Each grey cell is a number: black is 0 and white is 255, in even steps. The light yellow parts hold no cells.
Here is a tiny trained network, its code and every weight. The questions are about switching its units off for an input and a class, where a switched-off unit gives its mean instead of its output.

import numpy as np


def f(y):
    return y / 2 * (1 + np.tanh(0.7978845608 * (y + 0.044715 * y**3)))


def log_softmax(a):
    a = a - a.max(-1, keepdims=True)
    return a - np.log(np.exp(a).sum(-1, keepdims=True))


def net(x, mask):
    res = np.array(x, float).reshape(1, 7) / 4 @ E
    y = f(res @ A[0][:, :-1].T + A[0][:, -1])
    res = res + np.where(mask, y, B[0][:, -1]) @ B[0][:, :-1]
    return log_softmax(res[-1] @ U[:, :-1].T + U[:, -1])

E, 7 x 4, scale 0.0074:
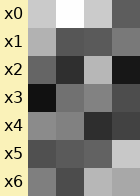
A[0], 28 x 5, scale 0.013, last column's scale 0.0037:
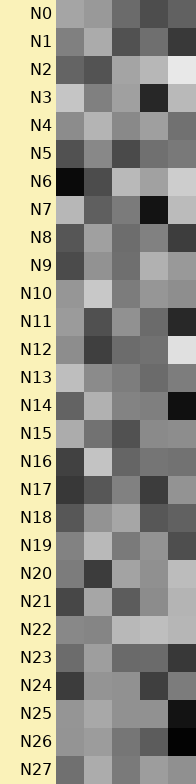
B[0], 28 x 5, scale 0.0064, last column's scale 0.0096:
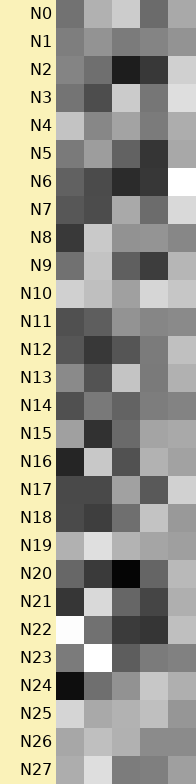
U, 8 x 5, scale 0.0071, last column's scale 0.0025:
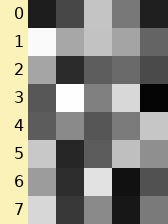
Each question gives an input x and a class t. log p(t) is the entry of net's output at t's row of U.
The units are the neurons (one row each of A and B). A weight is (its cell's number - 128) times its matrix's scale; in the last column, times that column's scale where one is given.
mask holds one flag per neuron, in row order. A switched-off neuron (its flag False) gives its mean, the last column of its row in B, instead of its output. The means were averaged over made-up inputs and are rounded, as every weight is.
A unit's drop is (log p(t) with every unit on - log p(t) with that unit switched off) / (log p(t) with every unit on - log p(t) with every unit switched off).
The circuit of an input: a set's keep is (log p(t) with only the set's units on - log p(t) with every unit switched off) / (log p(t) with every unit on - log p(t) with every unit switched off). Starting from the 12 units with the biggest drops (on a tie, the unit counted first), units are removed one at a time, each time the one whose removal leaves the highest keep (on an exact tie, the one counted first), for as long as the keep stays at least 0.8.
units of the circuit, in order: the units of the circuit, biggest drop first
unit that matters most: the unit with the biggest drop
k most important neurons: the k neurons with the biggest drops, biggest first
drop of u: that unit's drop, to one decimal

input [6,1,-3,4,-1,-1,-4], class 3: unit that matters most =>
N16
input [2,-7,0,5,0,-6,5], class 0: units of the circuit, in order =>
(N24, N18)
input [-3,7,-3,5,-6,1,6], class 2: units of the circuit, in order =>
(N20, N6, N2)
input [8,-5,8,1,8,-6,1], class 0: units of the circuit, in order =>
(N24, N18)
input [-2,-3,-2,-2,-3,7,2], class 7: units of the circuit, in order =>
(N22, N24, N2)
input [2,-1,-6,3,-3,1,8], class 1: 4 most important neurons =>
(N12, N17, N27, N7)
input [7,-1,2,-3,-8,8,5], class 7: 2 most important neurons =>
(N22, N2)
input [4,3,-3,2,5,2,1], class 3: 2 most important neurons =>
(N22, N6)
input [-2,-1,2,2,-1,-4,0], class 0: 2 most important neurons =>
(N22, N24)
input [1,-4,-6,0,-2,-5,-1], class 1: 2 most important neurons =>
(N4, N24)
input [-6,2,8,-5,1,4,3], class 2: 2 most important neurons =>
(N20, N12)
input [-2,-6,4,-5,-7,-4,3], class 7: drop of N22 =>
0.3
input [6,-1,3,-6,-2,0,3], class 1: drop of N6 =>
0.2
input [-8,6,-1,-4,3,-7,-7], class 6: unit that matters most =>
N7
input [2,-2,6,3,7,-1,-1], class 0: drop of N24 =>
0.2
